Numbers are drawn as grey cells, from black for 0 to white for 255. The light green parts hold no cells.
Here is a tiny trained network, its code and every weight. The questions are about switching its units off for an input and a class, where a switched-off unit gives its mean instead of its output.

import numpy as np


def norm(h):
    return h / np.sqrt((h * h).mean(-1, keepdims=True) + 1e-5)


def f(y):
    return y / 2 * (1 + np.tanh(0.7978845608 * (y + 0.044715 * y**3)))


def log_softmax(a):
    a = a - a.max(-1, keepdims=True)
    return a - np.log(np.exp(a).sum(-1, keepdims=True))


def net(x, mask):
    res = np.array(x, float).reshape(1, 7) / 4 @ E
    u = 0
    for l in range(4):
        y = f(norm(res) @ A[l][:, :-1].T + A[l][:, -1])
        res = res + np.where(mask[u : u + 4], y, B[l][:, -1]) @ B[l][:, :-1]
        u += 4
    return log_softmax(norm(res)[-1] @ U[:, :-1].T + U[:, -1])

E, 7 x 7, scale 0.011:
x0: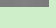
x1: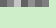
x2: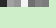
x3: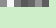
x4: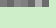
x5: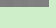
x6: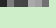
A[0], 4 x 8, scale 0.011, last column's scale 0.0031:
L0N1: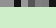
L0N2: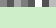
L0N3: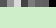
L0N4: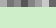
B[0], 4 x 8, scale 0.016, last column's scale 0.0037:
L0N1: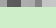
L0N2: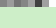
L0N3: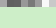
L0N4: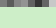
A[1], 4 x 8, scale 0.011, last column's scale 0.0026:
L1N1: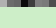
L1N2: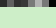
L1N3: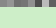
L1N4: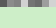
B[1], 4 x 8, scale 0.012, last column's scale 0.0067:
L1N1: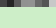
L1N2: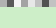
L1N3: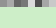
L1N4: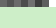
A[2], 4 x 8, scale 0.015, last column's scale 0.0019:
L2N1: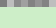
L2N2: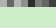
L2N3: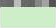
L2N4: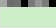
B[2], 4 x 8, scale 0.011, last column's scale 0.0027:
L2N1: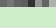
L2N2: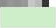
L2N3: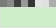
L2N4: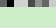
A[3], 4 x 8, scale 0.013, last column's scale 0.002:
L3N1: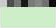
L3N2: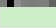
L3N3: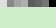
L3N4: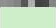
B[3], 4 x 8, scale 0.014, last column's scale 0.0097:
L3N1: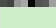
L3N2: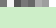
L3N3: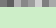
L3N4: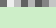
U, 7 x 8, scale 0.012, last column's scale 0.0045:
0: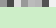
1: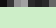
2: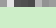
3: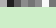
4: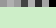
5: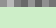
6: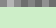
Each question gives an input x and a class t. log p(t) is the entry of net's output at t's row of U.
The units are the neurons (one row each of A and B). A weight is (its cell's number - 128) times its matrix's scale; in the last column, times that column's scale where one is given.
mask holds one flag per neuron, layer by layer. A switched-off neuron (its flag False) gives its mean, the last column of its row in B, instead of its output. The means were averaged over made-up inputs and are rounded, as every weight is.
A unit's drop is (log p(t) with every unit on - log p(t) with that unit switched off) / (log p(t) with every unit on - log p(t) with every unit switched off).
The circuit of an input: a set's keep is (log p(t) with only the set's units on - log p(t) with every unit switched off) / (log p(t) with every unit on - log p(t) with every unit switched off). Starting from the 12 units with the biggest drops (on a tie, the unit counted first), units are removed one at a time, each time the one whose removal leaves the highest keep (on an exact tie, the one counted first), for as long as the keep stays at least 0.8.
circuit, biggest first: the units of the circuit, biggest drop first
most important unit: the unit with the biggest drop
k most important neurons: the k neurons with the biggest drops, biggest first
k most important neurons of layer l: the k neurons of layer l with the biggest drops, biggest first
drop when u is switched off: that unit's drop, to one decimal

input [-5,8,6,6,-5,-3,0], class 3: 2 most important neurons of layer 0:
(L0N3, L0N2)
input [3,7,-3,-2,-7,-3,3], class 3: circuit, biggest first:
(L0N3)
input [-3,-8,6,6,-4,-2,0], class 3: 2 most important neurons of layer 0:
(L0N1, L0N2)
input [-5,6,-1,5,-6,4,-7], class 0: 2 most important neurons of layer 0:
(L0N2, L0N1)
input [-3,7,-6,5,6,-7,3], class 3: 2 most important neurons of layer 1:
(L1N4, L1N2)
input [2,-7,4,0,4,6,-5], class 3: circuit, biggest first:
(L0N1, L3N4)
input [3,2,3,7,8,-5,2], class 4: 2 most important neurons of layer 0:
(L0N2, L0N3)
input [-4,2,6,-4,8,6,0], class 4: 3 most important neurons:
(L0N2, L1N4, L3N1)
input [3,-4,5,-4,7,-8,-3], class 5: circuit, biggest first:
(L0N2, L3N2)
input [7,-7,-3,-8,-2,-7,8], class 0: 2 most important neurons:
(L1N2, L0N3)
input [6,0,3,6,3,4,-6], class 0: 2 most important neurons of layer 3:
(L3N2, L3N3)
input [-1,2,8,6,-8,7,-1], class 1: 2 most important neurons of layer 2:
(L2N1, L2N2)
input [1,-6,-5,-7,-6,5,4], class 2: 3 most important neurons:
(L3N2, L0N2, L1N4)
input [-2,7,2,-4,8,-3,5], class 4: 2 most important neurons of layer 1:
(L1N3, L1N4)
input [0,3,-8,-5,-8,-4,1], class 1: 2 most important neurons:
(L3N1, L0N2)
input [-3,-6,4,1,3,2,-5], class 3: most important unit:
L0N1
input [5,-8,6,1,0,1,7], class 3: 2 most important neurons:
(L0N1, L3N4)
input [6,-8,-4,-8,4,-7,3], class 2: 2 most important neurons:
(L3N2, L0N3)
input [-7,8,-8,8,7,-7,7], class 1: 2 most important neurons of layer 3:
(L3N1, L3N3)
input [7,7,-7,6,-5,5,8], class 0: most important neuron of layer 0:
(L0N2)
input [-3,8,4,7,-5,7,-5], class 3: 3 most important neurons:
(L0N3, L3N2, L3N4)
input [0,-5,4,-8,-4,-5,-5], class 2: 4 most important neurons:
(L3N2, L0N2, L1N4, L1N3)
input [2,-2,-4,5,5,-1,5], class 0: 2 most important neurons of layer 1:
(L1N2, L1N4)
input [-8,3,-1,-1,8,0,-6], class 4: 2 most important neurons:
(L0N2, L1N3)
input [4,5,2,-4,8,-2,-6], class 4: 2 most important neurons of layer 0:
(L0N2, L0N3)
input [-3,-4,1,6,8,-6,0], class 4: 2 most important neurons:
(L0N2, L3N2)
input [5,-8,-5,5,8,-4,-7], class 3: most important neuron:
(L0N1)
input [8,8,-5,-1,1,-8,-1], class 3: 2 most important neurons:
(L0N3, L3N4)
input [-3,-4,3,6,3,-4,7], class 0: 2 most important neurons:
(L1N2, L3N2)
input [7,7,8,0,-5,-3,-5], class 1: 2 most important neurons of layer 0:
(L0N2, L0N1)
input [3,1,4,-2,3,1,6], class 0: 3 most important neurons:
(L1N2, L0N4, L0N1)
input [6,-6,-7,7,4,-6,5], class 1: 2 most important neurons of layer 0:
(L0N3, L0N4)
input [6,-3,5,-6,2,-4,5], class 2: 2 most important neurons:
(L3N2, L1N3)
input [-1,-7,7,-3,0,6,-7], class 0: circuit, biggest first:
(L3N3)
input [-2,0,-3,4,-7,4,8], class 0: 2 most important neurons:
(L1N2, L0N2)
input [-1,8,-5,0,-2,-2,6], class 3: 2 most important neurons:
(L0N3, L3N4)
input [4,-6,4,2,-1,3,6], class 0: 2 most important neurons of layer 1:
(L1N2, L1N1)
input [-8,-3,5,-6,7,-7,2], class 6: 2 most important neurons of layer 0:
(L0N2, L0N4)
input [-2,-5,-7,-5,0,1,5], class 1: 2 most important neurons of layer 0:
(L0N4, L0N3)
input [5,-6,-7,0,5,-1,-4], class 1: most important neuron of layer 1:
(L1N2)
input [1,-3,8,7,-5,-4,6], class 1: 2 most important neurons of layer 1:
(L1N3, L1N4)
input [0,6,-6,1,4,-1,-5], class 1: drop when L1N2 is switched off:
0.2
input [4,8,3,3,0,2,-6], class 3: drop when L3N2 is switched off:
0.3
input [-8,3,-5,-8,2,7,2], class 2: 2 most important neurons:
(L3N2, L1N4)
